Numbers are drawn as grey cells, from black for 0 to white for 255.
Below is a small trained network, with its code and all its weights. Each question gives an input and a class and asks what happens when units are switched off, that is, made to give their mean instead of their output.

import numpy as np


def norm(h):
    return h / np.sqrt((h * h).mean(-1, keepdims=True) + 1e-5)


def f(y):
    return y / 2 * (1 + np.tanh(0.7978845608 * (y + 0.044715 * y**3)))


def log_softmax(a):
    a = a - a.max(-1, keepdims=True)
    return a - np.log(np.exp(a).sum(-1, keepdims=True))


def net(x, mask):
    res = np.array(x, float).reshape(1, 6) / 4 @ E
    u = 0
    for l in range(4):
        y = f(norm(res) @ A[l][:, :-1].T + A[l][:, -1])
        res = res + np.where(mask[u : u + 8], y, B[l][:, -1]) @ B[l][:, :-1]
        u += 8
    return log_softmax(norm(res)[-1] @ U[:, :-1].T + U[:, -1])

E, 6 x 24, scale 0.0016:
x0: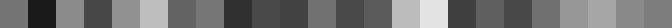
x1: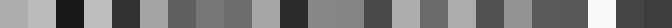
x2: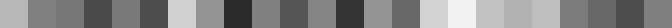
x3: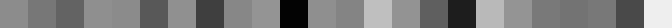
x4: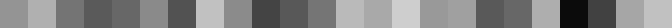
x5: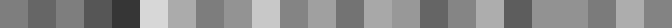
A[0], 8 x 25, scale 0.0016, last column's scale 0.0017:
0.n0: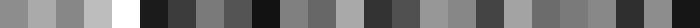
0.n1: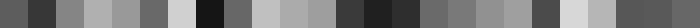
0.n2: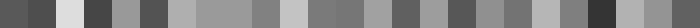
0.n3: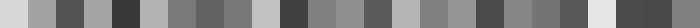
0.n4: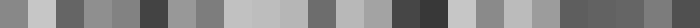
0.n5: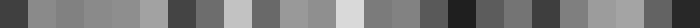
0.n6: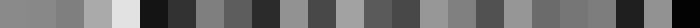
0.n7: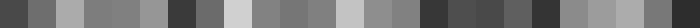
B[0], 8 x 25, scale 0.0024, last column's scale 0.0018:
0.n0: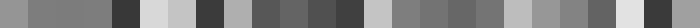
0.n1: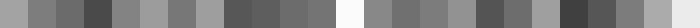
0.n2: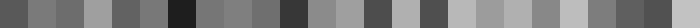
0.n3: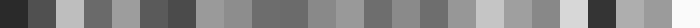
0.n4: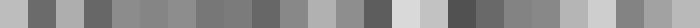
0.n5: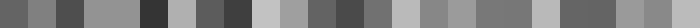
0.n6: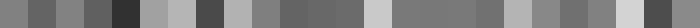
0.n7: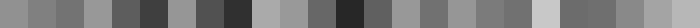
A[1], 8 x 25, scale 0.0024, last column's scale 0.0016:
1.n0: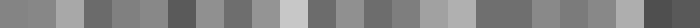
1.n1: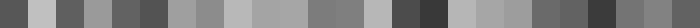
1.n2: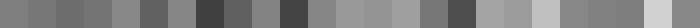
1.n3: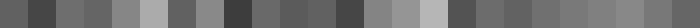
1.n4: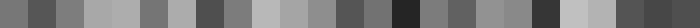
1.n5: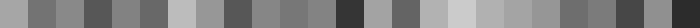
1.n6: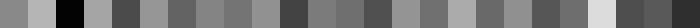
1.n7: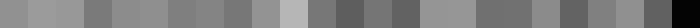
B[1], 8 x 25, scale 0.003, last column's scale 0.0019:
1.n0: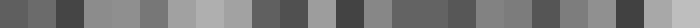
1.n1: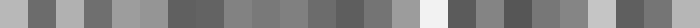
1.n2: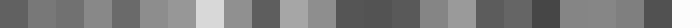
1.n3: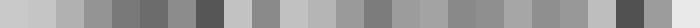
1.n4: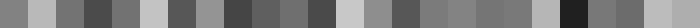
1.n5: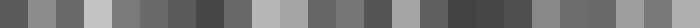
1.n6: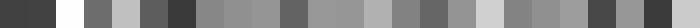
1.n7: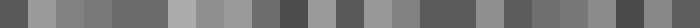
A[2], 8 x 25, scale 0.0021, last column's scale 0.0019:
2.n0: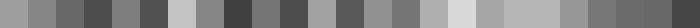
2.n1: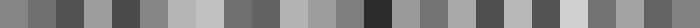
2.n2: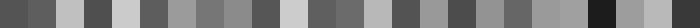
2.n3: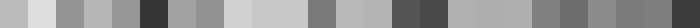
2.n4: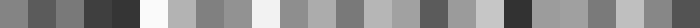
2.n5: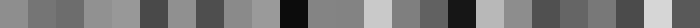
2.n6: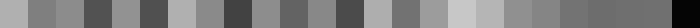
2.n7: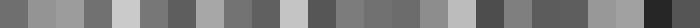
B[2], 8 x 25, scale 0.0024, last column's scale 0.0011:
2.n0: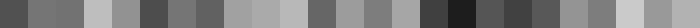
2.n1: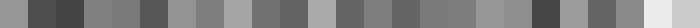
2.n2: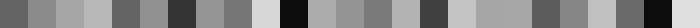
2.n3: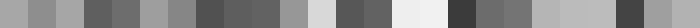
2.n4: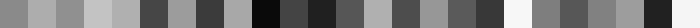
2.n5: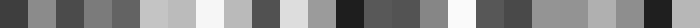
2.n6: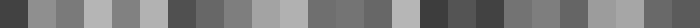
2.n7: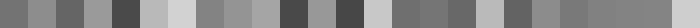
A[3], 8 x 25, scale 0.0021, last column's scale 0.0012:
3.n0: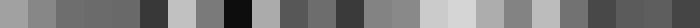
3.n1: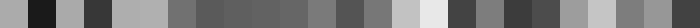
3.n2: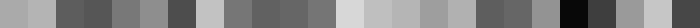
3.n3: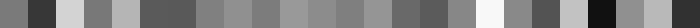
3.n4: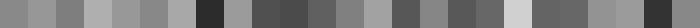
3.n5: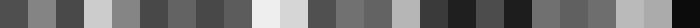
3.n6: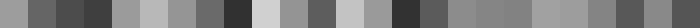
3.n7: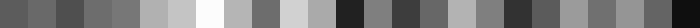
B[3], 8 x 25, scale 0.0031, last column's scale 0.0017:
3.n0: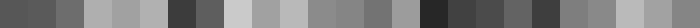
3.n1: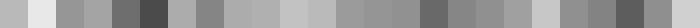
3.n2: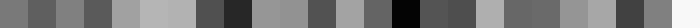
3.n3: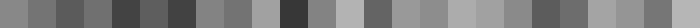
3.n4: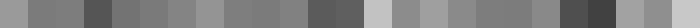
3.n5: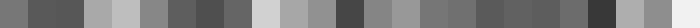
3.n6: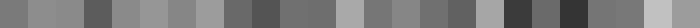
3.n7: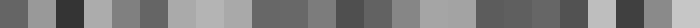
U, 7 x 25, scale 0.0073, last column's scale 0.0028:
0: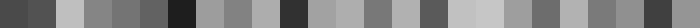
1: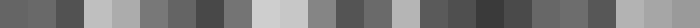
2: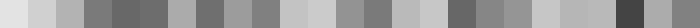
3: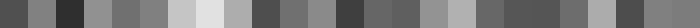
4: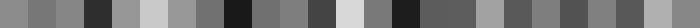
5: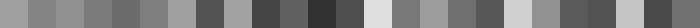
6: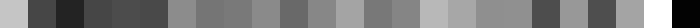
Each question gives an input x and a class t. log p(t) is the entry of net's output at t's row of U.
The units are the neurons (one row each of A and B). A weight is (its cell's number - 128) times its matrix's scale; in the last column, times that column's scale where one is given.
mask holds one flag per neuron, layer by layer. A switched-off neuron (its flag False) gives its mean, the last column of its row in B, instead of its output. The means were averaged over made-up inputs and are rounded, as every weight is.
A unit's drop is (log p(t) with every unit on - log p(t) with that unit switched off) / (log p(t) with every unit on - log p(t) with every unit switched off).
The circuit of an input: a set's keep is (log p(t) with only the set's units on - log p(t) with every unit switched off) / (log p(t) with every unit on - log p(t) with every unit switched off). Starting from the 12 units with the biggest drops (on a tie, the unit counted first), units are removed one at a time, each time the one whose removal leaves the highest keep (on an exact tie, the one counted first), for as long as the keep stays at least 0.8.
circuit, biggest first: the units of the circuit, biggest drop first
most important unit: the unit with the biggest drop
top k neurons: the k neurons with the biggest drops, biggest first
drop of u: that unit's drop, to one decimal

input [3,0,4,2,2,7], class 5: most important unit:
2.n4
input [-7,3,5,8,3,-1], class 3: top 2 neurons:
(2.n5; 1.n3)
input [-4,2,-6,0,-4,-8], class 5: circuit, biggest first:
(0.n0; 3.n4)
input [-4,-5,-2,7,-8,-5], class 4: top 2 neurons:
(1.n4; 1.n0)
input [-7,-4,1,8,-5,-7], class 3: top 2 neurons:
(2.n5; 1.n3)
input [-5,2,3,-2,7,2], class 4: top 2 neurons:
(3.n2; 1.n3)
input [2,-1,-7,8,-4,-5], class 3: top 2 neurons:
(2.n5; 1.n5)
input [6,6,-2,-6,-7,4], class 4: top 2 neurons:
(1.n4; 1.n2)
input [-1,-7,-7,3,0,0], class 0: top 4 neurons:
(2.n2; 1.n5; 3.n3; 2.n0)
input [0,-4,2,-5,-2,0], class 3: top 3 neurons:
(0.n3; 1.n6; 3.n7)
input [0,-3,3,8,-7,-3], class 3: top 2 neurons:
(2.n5; 3.n7)
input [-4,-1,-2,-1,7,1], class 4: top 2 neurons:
(3.n2; 1.n3)
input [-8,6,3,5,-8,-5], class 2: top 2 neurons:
(2.n3; 3.n2)
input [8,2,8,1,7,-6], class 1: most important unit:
1.n5
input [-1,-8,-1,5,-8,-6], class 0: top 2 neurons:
(2.n2; 3.n2)
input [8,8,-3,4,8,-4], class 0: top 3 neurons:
(1.n6; 0.n1; 0.n4)
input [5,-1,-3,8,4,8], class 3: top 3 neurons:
(2.n5; 3.n7; 0.n0)
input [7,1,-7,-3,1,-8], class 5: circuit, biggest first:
(0.n0; 0.n6)
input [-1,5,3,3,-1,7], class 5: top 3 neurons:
(2.n4; 0.n2; 3.n4)
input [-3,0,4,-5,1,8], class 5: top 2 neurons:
(2.n4; 1.n2)
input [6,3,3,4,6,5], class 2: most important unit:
3.n1
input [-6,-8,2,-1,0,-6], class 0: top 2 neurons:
(2.n2; 1.n3)
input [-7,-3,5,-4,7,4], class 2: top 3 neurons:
(2.n3; 0.n1; 1.n4)
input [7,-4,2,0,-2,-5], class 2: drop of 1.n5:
0.0
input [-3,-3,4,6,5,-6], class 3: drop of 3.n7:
0.2
